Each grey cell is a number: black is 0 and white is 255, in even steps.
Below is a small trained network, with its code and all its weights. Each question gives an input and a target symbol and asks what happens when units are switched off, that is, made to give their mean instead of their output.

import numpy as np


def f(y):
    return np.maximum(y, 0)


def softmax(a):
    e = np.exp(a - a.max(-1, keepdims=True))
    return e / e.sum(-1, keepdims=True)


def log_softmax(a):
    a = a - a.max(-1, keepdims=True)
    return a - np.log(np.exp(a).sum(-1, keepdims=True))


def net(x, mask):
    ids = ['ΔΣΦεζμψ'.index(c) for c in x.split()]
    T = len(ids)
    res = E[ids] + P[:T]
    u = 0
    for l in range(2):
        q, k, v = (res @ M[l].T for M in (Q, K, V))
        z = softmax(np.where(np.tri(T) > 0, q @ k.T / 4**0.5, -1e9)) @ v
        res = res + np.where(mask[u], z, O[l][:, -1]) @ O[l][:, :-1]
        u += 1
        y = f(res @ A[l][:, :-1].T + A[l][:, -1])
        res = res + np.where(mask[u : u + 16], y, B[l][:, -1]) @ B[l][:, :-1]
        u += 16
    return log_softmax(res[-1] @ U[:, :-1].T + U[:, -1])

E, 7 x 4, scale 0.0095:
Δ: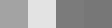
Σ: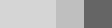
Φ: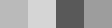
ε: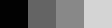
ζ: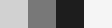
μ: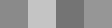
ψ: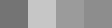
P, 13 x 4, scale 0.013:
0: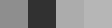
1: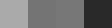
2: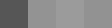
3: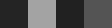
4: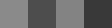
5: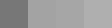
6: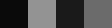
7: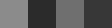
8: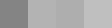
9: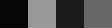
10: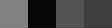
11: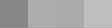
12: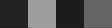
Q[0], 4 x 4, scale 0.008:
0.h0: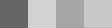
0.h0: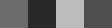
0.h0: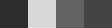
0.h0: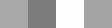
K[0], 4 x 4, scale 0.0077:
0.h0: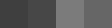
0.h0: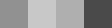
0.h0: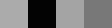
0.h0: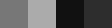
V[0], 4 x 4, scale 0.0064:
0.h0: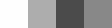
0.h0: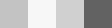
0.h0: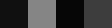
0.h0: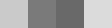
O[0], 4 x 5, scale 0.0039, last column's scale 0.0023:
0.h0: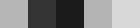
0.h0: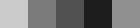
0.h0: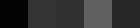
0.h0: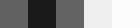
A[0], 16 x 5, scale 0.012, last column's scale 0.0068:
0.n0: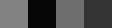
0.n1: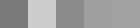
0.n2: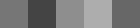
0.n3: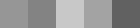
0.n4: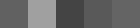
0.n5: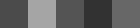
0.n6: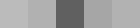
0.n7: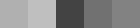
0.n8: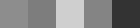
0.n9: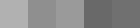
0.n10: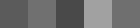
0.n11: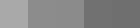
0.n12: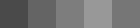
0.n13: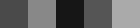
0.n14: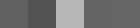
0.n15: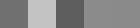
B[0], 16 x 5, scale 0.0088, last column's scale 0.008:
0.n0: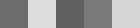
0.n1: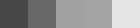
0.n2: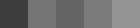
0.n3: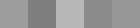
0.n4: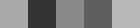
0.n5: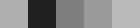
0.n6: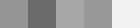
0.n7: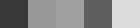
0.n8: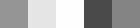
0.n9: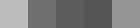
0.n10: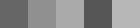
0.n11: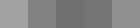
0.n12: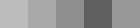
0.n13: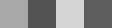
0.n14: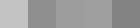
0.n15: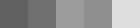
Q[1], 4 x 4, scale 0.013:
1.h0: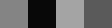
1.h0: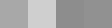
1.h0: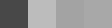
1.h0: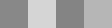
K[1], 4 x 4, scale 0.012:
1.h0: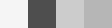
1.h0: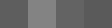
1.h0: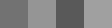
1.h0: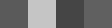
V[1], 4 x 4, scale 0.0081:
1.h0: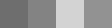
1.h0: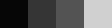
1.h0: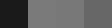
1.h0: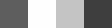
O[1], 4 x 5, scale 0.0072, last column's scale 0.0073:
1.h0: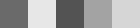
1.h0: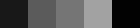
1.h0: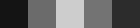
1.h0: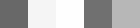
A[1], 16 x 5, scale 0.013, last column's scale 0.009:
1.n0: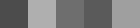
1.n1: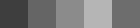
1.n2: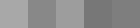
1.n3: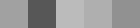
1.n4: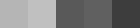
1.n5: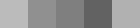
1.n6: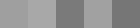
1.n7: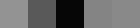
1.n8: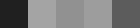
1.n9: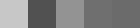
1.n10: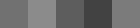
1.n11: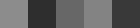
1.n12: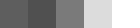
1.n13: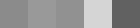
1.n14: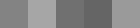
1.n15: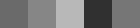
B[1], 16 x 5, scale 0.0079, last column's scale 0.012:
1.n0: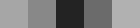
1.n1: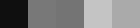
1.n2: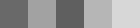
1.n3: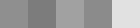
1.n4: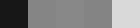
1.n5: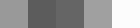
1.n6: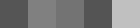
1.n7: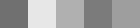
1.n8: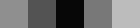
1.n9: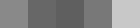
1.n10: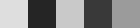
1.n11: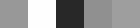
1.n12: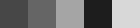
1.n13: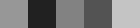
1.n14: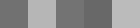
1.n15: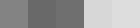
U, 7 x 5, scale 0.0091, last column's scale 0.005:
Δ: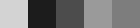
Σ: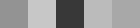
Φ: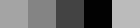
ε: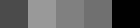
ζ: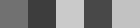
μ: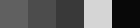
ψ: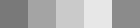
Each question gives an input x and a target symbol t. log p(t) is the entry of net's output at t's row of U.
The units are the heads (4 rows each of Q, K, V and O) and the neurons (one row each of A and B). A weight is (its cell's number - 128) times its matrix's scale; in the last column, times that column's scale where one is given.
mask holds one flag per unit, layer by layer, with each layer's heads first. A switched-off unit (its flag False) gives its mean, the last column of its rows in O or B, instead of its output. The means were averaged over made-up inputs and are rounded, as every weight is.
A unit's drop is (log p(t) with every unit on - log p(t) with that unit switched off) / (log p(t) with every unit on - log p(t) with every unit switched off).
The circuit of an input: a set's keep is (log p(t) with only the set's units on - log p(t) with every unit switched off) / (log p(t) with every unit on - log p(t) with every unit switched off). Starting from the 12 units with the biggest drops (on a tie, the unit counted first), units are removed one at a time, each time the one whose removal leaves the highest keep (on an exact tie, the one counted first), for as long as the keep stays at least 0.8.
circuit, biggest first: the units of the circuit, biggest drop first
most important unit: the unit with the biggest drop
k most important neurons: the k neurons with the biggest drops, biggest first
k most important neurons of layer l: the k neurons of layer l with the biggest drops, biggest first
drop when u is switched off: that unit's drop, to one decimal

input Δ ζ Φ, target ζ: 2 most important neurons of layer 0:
(0.n0 0.n13)
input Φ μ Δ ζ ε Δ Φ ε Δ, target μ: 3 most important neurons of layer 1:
(1.n8 1.n1 1.n15)
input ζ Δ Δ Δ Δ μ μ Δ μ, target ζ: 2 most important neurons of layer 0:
(0.n0 0.n10)
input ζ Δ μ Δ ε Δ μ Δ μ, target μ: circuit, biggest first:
(1.n8 1.h0)
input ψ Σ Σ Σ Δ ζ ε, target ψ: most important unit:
0.n13
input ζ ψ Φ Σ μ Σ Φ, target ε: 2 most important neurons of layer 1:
(1.n12 1.n11)
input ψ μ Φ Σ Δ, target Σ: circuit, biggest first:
(1.n12 1.n13)
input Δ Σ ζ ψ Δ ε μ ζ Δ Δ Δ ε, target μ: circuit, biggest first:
(1.n8 1.h0)
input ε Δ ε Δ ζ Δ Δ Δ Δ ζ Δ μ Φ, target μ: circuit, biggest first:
(1.h0 0.h0 1.n8 0.n1)
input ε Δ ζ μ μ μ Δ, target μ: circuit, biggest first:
(1.h0 0.h0 1.n8 0.n1)
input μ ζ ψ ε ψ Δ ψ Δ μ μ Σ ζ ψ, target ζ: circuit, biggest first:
(1.h0 0.n13 1.n12 0.n5)
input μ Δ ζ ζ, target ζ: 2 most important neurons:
(0.n13 0.n0)
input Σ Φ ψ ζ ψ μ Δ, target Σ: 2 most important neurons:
(0.n8 1.n2)
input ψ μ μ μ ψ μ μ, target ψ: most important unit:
0.h0
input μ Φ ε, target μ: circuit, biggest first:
(1.h0 1.n8)
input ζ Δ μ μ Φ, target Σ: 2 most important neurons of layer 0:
(0.n0 0.n5)
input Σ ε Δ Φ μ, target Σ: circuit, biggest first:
(1.n12 1.h0)
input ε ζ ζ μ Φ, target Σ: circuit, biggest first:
(1.n12 1.n13)
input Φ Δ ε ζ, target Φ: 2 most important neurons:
(1.n11 1.n12)
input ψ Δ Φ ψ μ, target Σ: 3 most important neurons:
(1.n12 1.n13 1.n15)
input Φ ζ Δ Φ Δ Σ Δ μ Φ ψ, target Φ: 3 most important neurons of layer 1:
(1.n11 1.n12 1.n15)
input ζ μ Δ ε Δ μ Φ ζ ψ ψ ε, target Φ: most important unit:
1.n10
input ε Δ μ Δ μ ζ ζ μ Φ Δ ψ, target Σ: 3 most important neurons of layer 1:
(1.n12 1.n13 1.n15)
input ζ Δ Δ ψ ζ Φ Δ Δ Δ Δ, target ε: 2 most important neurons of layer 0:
(0.n2 0.n7)
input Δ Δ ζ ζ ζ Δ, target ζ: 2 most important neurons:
(0.n0 1.n12)
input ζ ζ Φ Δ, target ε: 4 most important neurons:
(1.n12 0.n2 1.n11 1.n7)
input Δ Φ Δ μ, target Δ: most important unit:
0.h0
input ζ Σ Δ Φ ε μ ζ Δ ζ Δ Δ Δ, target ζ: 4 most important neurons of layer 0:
(0.n0 0.n7 0.n10 0.n1)
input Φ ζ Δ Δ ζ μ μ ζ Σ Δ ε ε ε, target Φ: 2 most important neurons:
(0.n7 1.n11)
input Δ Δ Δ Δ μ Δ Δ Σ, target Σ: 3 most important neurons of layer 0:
(0.n0 0.n4 0.n13)
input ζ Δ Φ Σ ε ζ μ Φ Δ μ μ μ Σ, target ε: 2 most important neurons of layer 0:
(0.n2 0.n0)
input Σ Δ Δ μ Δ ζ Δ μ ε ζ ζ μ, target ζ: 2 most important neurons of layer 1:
(1.n12 1.n13)
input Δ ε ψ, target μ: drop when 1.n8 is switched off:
0.8
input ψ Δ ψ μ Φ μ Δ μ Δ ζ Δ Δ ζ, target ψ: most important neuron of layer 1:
(1.n8)
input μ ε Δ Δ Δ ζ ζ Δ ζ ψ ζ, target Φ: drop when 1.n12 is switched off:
-0.1
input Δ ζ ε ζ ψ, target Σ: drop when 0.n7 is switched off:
-0.1
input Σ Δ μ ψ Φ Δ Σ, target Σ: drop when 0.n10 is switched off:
0.0
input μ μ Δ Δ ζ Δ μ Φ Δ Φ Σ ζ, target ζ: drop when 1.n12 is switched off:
0.1
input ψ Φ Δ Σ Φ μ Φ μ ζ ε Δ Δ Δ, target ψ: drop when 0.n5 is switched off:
0.2
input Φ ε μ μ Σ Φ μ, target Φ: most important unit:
1.h0
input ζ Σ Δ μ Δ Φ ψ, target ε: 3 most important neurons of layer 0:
(0.n2 0.n7 0.n0)
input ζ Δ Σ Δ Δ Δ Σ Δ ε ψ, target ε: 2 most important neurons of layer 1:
(1.n12 1.n11)
